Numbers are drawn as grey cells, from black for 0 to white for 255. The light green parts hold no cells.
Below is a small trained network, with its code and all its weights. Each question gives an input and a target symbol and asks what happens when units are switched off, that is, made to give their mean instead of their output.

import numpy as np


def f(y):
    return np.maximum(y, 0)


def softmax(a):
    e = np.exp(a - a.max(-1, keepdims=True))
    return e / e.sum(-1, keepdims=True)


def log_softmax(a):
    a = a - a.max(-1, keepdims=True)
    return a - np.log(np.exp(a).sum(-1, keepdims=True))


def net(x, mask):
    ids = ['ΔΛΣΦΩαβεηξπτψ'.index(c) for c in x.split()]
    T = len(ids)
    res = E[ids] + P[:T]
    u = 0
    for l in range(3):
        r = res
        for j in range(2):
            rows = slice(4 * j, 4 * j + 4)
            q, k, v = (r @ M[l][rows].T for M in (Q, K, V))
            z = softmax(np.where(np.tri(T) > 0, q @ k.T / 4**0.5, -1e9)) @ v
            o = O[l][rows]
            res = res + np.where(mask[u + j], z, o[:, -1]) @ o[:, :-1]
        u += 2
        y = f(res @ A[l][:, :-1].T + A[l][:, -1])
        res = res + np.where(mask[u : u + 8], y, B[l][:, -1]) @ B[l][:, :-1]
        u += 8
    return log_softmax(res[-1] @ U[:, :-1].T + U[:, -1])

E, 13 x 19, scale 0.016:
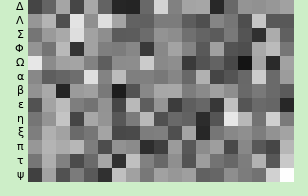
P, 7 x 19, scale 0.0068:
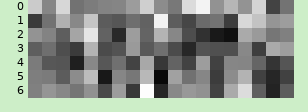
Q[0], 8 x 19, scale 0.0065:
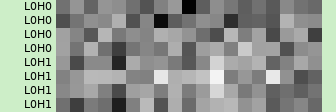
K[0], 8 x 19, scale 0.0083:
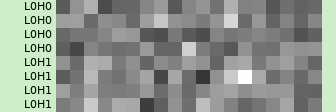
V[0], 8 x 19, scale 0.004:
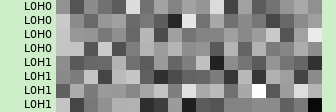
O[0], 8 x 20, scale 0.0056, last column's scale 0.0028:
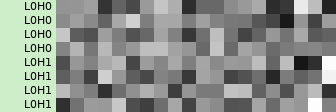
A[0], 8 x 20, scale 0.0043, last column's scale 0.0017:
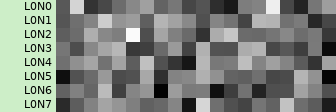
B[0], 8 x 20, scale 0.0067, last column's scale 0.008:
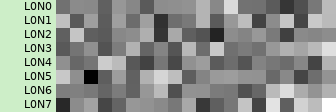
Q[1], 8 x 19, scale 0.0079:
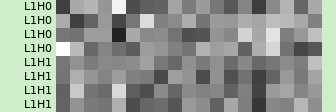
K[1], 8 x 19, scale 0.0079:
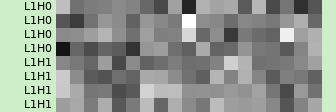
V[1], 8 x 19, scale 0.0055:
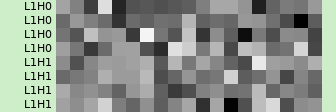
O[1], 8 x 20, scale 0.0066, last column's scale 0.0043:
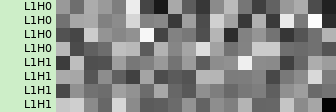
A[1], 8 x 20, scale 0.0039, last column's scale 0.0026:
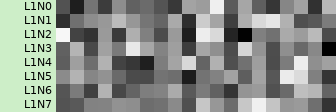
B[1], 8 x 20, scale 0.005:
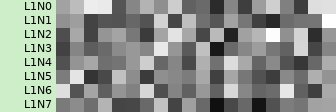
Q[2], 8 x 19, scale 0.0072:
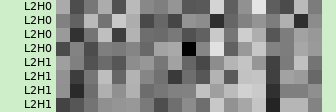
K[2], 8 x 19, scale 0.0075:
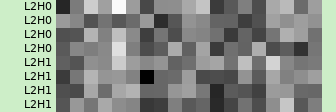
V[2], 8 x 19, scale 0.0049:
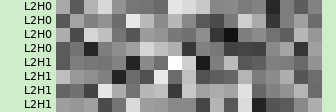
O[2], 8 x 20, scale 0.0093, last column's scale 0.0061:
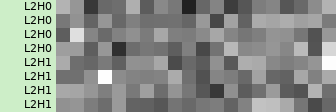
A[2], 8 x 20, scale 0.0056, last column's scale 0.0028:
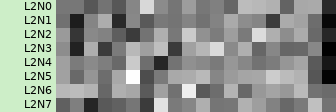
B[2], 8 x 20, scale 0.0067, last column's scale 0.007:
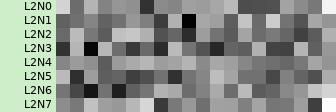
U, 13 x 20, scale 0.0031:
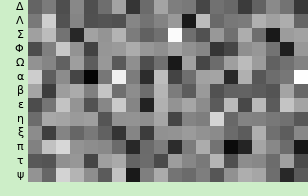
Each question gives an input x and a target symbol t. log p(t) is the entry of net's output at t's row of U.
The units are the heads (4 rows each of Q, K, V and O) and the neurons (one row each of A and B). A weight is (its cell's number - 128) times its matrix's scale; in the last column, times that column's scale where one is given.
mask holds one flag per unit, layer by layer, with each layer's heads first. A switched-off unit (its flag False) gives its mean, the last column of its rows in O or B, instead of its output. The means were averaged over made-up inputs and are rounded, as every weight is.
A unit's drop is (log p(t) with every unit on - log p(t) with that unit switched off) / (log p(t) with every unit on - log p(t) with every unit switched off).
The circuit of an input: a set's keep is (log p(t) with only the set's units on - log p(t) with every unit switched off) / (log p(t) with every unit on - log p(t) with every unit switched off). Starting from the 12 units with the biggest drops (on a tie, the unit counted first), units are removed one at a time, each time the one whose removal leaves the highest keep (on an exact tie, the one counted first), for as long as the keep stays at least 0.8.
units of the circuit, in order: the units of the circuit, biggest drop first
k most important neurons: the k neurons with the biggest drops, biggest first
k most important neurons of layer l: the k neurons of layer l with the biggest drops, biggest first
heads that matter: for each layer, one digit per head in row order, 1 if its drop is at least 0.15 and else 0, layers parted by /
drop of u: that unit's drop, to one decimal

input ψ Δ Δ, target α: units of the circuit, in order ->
(L0H1)
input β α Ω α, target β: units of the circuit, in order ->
(L1H0 L2H0 L2H1)
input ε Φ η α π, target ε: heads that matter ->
01 / 10 / 00
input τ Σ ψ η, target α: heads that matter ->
01 / 00 / 00
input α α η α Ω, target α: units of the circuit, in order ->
(L2H1 L2H0 L1H1)
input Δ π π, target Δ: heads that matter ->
00 / 00 / 11
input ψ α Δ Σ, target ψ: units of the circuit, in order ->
(L0H1 L2H1 L2H0)
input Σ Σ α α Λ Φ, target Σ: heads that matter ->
01 / 01 / 11
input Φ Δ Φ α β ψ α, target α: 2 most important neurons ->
(L0N5 L0N3)
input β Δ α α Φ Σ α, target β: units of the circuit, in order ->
(L1H0 L2H0 L2H1 L0N7)
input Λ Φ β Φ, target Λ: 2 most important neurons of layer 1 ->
(L1N3 L1N0)
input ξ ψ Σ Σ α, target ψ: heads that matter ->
01 / 00 / 01
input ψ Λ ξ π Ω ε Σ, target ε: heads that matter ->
01 / 10 / 10
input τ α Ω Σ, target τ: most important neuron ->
(L2N1)
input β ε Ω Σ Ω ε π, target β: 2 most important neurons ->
(L0N7 L0N3)
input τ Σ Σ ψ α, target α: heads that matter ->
01 / 00 / 00
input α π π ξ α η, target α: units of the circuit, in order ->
(L2H1 L2H0 L1H0 L1H1)
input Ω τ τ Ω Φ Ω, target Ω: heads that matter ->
00 / 00 / 11
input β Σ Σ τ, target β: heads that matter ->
00 / 10 / 11
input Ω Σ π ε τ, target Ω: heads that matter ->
00 / 00 / 11
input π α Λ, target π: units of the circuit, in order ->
(L1H0)
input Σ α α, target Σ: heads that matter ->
00 / 01 / 11
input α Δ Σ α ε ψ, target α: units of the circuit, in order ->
(L2H1 L2H0 L0N5)
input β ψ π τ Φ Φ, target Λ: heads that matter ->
01 / 10 / 00
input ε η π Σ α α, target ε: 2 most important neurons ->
(L0N7 L0N2)
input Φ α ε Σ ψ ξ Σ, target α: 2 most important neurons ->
(L0N5 L0N6)
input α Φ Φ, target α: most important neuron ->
(L1N0)
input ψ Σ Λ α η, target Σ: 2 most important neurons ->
(L2N2 L0N0)
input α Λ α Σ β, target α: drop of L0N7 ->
0.2
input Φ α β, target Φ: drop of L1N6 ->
0.0
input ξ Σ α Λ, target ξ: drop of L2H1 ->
0.3
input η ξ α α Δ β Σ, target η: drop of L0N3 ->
0.1
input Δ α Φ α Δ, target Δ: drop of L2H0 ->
0.4
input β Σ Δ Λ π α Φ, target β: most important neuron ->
(L0N7)
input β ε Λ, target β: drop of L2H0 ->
0.4
